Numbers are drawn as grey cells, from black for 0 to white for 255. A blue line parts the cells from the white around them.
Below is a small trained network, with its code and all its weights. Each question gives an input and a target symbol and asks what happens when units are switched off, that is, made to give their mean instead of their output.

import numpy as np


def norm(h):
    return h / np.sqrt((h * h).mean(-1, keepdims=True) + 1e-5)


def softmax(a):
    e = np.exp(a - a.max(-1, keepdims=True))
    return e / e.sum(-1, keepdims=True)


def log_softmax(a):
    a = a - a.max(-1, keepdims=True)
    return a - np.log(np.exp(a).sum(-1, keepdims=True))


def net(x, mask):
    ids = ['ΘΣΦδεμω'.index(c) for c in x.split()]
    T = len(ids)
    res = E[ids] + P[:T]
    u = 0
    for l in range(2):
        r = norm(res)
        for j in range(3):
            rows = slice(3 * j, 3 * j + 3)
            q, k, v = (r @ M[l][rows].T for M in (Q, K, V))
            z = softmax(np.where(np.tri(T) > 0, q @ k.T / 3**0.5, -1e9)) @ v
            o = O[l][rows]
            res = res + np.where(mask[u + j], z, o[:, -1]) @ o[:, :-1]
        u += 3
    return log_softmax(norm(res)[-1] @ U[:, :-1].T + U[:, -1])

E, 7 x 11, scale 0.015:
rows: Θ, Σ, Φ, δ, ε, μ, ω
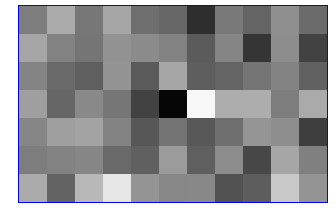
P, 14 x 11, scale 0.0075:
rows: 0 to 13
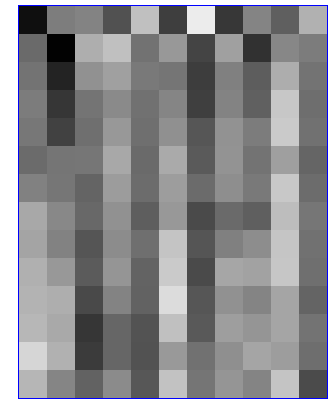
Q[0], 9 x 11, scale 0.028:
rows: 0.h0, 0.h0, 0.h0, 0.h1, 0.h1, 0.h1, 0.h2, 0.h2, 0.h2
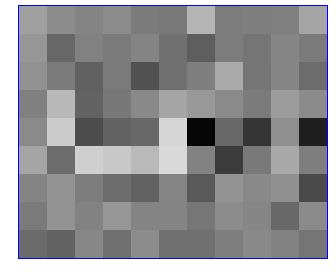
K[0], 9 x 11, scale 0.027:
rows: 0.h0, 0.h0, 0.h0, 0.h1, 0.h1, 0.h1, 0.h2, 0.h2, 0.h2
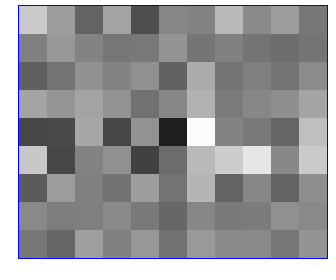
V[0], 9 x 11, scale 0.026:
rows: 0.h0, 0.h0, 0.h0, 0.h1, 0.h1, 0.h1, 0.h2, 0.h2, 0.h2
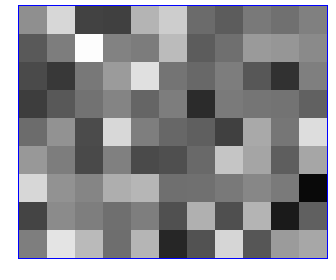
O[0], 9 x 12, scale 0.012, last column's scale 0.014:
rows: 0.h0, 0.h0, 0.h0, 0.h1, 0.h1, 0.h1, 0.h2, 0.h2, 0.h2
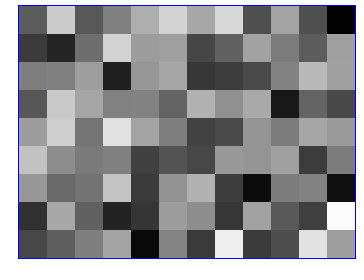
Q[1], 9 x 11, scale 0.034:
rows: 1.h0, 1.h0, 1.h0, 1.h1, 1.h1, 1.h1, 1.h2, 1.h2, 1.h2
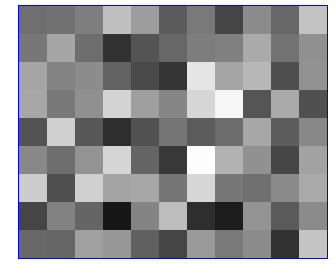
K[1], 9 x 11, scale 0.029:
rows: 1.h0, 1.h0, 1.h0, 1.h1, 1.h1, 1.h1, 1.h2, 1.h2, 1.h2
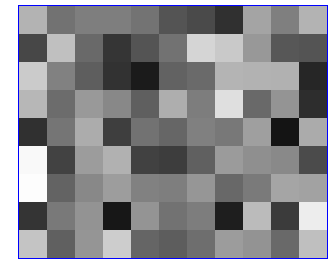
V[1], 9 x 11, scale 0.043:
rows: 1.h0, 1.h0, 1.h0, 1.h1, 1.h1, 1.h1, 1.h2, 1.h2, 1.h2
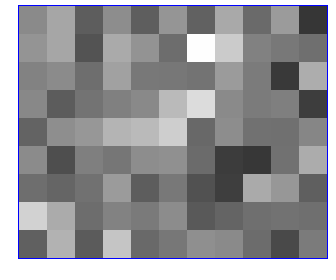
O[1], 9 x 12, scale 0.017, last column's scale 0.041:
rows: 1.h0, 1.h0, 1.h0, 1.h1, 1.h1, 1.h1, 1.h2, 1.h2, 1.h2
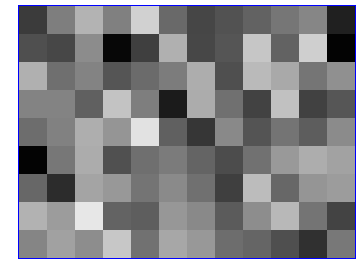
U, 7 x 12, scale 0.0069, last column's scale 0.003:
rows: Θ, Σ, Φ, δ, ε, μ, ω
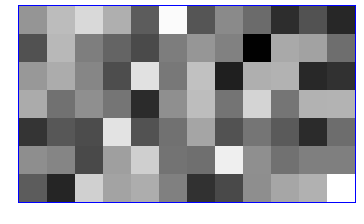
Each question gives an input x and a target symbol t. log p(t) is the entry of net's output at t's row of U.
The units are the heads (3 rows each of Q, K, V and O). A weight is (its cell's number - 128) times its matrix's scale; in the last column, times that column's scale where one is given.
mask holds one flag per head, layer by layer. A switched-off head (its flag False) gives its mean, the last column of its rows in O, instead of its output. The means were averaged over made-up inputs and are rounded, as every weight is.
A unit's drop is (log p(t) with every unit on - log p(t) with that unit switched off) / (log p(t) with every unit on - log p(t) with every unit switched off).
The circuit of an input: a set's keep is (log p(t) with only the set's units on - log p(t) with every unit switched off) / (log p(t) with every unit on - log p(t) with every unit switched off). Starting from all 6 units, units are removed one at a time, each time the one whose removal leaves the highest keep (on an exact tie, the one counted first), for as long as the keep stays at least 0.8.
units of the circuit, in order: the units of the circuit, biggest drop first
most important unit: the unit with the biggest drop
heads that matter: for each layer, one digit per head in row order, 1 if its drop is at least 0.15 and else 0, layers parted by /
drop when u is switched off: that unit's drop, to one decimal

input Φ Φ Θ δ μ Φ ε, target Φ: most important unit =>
0.h2
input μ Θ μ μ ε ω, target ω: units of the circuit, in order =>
[0.h2 1.h1]
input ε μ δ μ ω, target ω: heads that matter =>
001 / 100
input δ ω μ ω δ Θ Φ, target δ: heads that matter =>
000 / 010
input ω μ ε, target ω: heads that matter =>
000 / 010
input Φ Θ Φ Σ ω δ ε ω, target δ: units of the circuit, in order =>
[0.h1 1.h0]
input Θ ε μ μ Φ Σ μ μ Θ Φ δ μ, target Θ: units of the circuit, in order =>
[1.h1 1.h2 0.h1]
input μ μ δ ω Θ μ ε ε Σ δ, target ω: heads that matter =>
010 / 101
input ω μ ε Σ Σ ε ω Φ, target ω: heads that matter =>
000 / 010
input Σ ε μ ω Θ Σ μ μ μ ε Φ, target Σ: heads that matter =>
100 / 000
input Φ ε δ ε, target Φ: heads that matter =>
101 / 000
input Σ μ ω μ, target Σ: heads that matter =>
100 / 000
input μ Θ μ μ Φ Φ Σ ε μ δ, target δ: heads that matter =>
000 / 100
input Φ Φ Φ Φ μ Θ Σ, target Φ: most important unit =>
0.h2
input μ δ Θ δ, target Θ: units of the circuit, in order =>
[0.h1 1.h2]
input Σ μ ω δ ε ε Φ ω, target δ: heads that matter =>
010 / 101
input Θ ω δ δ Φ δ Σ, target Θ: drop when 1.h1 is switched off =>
0.2
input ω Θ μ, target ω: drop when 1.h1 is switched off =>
0.4
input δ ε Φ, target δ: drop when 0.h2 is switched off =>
0.0
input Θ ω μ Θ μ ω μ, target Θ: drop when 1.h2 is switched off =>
0.1
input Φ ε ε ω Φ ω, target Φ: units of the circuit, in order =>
[0.h2]
